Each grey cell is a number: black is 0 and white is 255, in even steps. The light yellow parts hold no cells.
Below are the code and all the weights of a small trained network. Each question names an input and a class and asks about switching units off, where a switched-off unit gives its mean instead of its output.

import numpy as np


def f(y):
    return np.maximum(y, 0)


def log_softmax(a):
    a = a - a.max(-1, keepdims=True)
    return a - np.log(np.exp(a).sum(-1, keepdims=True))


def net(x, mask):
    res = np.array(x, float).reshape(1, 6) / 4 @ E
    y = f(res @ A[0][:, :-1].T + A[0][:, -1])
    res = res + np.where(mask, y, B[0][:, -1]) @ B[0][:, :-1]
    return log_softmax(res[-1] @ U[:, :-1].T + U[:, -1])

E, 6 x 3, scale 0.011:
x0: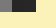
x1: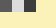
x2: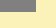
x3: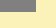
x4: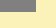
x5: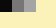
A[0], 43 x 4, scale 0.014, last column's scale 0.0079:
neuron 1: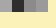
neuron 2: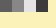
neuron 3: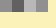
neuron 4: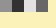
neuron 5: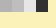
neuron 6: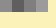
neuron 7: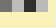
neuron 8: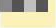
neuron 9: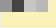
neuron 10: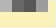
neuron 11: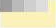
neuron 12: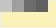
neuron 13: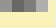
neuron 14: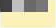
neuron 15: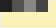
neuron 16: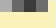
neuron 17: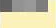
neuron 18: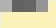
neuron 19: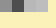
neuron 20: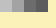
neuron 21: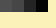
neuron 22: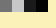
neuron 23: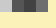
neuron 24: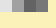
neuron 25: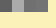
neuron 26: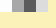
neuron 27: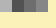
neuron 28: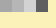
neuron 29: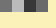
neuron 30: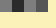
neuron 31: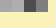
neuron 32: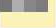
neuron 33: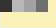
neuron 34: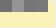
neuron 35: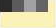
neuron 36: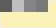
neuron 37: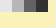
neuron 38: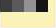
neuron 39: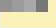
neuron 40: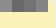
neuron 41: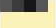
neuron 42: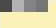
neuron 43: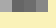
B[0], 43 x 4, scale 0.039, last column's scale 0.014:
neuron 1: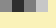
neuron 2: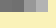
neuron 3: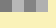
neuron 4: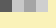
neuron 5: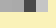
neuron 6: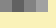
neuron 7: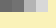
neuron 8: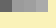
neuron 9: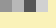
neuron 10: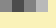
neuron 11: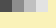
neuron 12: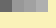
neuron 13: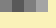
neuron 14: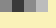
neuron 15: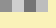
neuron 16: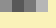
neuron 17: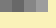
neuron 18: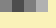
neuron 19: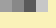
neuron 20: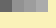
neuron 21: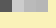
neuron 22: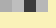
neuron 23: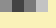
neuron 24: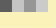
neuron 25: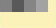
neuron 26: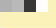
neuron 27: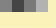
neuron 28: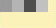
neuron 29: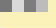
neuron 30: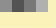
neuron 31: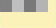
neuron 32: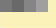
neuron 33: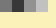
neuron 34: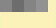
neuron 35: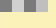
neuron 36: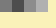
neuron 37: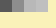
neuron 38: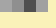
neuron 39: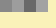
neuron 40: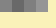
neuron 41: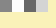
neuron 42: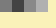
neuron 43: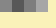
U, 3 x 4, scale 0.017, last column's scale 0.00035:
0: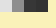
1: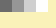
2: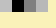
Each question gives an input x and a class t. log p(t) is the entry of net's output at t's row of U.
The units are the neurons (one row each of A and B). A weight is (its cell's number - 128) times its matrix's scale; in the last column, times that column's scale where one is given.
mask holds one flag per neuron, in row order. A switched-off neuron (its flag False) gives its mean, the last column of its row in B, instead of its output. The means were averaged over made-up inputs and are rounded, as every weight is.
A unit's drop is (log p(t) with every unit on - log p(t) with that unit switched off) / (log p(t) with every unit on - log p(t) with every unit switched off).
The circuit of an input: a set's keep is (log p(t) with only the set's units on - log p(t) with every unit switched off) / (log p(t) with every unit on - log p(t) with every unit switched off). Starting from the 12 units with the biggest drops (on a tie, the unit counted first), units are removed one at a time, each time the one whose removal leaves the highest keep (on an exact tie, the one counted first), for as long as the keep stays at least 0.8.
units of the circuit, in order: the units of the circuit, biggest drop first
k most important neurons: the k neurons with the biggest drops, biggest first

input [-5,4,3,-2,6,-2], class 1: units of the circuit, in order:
neuron 11
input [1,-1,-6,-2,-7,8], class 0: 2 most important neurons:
neuron 11; neuron 38
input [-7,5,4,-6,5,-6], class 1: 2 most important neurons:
neuron 11; neuron 37
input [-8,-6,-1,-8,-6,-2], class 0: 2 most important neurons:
neuron 5; neuron 28
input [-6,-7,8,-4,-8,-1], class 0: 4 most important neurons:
neuron 5; neuron 28; neuron 9; neuron 19
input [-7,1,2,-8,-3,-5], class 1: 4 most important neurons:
neuron 11; neuron 37; neuron 24; neuron 22
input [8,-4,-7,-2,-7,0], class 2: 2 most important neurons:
neuron 1; neuron 26
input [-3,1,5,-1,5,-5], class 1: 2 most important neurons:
neuron 37; neuron 11
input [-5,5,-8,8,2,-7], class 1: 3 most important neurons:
neuron 37; neuron 11; neuron 24
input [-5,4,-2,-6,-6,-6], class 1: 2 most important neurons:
neuron 37; neuron 11
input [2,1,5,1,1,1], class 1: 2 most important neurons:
neuron 26; neuron 5
